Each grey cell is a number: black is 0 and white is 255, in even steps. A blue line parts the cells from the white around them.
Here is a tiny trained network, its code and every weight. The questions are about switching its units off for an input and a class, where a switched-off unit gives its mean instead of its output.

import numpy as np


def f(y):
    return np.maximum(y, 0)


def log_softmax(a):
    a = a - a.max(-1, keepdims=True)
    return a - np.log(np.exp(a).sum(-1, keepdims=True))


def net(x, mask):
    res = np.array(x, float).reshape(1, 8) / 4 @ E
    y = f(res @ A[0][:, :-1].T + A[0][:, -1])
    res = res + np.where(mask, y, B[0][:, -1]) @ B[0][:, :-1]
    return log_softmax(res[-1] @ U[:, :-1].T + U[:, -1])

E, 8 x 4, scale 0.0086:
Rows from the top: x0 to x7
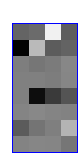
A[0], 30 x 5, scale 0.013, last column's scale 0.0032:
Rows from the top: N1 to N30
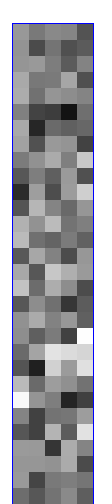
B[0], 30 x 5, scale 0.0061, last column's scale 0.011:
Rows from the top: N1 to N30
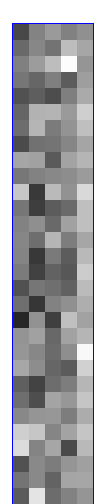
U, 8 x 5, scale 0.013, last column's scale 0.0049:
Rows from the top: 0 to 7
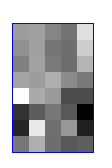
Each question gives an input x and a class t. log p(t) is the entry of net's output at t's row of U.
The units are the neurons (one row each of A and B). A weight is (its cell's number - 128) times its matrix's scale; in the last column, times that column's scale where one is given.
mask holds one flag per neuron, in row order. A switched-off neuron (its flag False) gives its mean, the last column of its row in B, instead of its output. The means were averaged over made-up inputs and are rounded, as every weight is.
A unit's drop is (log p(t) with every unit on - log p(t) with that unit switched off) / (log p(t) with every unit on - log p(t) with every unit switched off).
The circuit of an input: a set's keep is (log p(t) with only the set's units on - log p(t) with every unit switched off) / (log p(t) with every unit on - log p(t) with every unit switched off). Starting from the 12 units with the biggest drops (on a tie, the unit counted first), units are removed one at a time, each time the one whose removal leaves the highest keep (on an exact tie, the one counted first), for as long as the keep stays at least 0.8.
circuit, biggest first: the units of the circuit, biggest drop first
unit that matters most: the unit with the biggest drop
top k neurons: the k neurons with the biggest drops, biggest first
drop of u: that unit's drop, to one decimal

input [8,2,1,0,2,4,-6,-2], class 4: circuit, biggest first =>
[N26; N22]
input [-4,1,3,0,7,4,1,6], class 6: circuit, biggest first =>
[N6; N7; N30]
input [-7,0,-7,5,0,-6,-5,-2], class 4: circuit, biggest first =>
[N27]
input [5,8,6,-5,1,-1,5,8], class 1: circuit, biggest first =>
[N26; N11]
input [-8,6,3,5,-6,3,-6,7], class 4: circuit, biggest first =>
[N27; N11]
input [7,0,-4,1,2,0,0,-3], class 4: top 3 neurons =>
[N26; N22; N19]
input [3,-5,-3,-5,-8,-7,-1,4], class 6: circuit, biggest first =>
[N11; N19; N27]
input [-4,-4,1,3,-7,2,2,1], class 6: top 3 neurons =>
[N19; N11; N28]
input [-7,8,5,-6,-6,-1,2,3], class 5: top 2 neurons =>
[N12; N26]
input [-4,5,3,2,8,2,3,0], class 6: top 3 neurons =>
[N6; N30; N7]
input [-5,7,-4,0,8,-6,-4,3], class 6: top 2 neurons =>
[N6; N30]
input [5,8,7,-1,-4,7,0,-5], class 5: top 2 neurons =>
[N12; N15]
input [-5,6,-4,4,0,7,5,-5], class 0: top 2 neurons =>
[N11; N27]
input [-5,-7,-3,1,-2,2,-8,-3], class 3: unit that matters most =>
N24
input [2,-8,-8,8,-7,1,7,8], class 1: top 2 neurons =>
[N21; N16]
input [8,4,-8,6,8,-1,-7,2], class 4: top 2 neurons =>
[N26; N22]
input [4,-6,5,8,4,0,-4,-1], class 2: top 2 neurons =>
[N26; N7]
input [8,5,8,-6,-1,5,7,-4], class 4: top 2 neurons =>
[N26; N22]
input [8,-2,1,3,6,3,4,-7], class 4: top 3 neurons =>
[N26; N22; N19]
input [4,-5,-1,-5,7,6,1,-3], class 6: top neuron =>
[N7]
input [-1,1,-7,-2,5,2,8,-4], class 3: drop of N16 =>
0.1
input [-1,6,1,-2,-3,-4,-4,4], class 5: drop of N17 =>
-0.1
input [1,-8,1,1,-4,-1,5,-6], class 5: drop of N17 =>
0.1
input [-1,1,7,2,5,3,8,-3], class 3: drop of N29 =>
0.0
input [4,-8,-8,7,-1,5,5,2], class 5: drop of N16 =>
0.2
